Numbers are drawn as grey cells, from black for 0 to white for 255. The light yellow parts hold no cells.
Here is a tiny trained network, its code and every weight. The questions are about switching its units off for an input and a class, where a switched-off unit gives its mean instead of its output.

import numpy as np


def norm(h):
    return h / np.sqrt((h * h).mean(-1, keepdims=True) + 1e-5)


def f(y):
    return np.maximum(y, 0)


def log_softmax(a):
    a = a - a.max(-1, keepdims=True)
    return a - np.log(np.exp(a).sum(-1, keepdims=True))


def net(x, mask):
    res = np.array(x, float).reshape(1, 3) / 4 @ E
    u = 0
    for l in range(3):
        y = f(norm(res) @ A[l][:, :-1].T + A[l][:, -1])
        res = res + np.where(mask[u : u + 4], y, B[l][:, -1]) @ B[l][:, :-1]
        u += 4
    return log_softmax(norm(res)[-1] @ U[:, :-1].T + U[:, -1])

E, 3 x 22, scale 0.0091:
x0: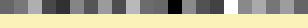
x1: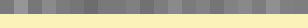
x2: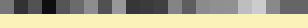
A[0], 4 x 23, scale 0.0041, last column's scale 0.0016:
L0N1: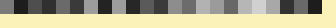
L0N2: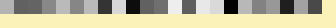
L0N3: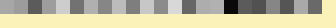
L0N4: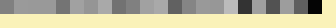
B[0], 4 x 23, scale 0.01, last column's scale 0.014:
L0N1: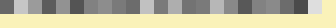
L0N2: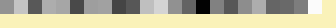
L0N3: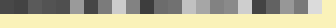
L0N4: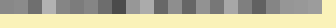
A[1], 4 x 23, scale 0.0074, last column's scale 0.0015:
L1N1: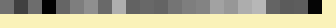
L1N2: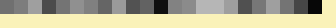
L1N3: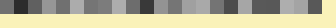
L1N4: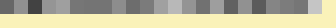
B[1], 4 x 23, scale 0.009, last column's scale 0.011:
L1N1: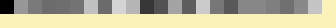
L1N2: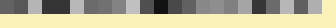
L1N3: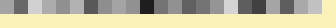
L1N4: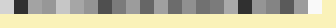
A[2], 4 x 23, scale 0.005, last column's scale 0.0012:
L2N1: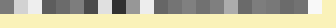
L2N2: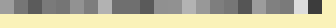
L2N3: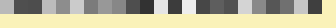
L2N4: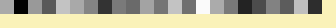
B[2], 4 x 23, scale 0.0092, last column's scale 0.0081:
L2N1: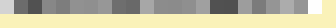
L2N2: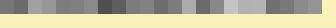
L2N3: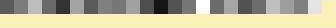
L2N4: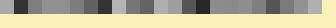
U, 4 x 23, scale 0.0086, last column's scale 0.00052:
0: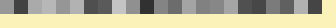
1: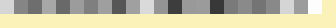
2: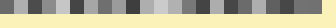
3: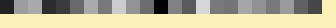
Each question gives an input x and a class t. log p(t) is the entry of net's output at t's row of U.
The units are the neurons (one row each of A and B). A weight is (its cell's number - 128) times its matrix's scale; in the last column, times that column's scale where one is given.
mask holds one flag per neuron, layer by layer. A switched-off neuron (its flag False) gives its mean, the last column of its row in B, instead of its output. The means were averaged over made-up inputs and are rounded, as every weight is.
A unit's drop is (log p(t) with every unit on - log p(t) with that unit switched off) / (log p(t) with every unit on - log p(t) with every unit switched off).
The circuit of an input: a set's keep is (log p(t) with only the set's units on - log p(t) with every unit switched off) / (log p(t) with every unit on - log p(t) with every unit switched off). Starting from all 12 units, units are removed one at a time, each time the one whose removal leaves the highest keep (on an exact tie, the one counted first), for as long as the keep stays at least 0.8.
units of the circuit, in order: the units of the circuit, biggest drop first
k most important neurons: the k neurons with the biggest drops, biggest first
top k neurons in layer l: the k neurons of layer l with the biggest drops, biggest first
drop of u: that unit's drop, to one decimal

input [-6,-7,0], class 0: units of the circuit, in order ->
(L1N4)
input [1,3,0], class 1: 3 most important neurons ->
(L1N1 L0N3 L1N4)
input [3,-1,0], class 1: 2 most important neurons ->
(L0N3 L1N4)
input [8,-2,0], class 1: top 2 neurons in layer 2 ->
(L2N1 L2N3)
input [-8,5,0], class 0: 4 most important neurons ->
(L0N3 L2N3 L1N4 L0N1)
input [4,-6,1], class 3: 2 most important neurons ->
(L0N2 L1N4)
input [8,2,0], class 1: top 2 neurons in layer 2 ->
(L2N1 L2N3)
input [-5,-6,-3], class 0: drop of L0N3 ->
0.1
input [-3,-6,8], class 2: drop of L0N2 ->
0.1
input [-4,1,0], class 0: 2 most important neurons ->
(L0N3 L2N3)
